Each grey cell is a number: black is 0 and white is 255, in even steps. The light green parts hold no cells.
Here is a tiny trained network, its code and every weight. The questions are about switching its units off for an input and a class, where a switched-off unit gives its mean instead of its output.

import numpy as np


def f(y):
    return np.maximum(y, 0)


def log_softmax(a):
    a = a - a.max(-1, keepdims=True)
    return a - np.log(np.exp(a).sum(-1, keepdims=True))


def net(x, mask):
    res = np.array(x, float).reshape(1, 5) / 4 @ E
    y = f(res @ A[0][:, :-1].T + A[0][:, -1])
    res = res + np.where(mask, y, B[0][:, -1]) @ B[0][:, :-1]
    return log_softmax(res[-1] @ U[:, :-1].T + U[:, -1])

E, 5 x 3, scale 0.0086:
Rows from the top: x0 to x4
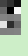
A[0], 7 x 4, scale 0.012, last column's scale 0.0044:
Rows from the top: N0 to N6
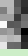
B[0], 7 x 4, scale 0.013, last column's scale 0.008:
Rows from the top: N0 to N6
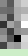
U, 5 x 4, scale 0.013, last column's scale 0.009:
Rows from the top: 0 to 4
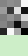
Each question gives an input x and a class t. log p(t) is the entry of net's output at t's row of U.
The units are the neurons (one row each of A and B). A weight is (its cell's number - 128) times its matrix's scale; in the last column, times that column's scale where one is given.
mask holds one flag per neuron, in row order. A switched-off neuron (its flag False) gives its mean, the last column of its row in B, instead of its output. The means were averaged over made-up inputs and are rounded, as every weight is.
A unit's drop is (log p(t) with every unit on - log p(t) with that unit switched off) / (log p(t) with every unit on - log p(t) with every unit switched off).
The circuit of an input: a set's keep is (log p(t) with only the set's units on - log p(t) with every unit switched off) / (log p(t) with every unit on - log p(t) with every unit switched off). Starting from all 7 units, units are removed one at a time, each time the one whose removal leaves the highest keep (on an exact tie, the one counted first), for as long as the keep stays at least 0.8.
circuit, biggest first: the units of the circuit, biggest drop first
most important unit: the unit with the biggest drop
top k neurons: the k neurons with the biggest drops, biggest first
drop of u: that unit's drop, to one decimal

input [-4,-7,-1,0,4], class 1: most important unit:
N0
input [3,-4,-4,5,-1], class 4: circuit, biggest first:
(N3; N5)
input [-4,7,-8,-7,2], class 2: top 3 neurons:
(N3; N2; N0)
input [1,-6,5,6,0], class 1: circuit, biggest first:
(N2; N0)
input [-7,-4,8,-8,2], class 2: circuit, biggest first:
(N5; N3)
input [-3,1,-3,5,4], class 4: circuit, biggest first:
(N3; N6; N2)
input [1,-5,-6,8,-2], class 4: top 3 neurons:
(N3; N6; N5)
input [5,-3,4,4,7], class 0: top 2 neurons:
(N5; N2)
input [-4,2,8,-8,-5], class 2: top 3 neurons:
(N3; N6; N5)
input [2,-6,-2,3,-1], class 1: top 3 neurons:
(N2; N0; N5)
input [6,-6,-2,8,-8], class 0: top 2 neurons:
(N2; N3)
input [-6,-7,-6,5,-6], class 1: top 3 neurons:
(N0; N2; N4)
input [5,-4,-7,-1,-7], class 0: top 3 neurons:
(N5; N2; N1)
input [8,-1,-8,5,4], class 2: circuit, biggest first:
(N5)
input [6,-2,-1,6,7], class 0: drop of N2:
0.2
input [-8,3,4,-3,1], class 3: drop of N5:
0.6
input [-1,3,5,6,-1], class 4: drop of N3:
0.3
